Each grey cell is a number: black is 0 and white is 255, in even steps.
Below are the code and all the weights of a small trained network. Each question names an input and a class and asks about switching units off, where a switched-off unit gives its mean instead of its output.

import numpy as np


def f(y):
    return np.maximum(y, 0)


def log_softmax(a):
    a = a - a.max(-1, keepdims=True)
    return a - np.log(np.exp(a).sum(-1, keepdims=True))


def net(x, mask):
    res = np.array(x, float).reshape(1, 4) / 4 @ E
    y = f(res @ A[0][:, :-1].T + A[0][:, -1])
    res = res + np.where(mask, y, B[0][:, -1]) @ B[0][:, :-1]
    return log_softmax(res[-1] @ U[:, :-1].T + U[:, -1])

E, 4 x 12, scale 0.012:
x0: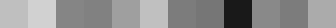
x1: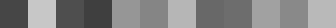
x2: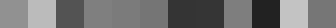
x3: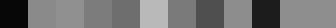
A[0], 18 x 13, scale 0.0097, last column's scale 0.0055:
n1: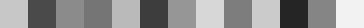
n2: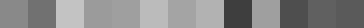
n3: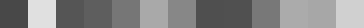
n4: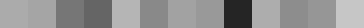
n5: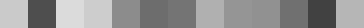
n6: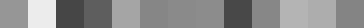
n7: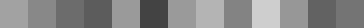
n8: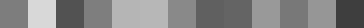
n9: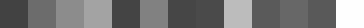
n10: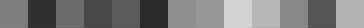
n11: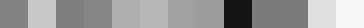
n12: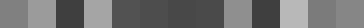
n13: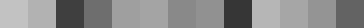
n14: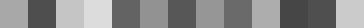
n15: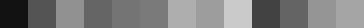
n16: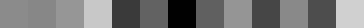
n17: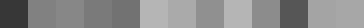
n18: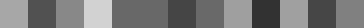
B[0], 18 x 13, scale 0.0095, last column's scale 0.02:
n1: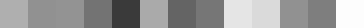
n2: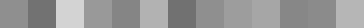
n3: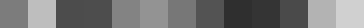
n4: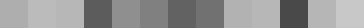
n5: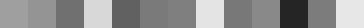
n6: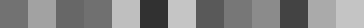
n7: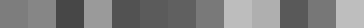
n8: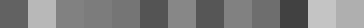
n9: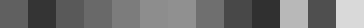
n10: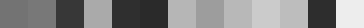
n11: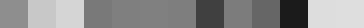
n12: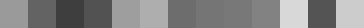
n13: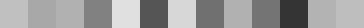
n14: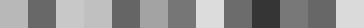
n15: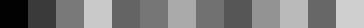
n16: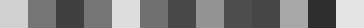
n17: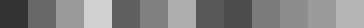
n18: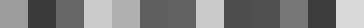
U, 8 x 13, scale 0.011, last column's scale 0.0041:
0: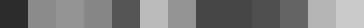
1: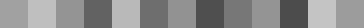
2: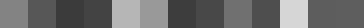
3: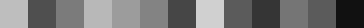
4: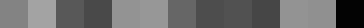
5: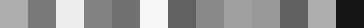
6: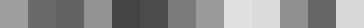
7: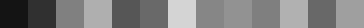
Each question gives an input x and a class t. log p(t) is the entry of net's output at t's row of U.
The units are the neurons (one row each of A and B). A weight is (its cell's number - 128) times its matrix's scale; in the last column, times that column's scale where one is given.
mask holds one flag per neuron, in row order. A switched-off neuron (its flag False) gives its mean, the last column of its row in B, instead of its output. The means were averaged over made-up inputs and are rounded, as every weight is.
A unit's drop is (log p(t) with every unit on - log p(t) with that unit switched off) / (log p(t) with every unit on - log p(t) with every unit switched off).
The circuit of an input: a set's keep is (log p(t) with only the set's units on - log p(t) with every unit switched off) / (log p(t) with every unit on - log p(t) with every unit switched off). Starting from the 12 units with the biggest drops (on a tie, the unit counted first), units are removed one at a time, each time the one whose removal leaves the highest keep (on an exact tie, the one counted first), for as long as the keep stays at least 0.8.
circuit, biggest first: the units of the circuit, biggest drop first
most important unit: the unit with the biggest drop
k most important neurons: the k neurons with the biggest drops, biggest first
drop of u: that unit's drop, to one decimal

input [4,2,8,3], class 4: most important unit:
n12
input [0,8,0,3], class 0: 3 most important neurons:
(n17; n15; n16)
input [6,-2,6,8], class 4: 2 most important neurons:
(n3; n11)
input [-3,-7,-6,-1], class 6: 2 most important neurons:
(n1; n10)
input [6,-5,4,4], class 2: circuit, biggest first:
(n5; n12)
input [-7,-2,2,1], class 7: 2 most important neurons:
(n15; n10)
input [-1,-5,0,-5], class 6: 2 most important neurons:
(n1; n10)
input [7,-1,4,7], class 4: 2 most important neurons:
(n3; n12)
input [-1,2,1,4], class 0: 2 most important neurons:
(n10; n16)
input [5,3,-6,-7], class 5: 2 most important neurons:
(n1; n2)
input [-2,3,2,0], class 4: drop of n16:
0.3
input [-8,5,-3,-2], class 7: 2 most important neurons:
(n15; n17)
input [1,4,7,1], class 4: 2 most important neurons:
(n12; n3)
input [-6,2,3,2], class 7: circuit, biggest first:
(n15)
